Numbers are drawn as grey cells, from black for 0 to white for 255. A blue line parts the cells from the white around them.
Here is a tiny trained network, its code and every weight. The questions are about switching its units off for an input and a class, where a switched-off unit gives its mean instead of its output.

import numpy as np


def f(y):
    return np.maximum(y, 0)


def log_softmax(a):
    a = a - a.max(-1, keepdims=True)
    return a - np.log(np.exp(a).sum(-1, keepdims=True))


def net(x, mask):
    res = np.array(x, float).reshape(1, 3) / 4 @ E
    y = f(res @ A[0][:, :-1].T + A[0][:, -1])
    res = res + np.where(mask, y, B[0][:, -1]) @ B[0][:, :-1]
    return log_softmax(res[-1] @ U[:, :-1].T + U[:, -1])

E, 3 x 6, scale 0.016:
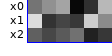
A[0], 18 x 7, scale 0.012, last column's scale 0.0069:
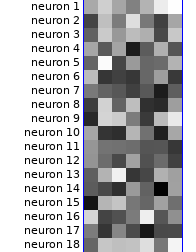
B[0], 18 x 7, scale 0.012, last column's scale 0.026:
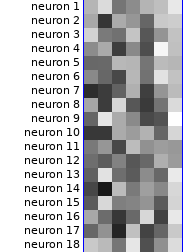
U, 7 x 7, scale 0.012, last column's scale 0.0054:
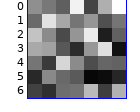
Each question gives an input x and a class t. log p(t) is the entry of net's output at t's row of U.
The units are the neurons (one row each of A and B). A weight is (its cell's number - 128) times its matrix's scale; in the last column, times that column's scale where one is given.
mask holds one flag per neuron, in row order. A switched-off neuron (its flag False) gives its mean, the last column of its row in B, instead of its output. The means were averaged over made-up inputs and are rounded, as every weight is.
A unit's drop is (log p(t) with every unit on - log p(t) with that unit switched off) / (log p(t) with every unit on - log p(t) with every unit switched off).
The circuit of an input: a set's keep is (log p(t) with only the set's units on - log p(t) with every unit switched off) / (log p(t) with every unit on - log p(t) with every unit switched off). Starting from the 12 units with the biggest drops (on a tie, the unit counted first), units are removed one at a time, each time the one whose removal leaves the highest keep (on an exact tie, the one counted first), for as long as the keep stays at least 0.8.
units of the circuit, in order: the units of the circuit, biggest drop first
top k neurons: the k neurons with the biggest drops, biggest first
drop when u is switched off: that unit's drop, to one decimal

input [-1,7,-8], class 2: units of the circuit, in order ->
neuron 16
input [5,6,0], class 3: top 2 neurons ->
neuron 18; neuron 3
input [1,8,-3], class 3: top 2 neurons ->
neuron 4; neuron 6
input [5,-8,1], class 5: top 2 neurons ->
neuron 8; neuron 1
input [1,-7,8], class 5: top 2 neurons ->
neuron 17; neuron 9
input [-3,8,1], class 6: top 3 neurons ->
neuron 10; neuron 1; neuron 18
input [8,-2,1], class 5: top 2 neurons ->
neuron 17; neuron 1
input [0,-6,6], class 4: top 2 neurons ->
neuron 2; neuron 8
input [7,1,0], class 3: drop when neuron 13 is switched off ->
0.2
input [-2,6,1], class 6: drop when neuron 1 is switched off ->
0.1
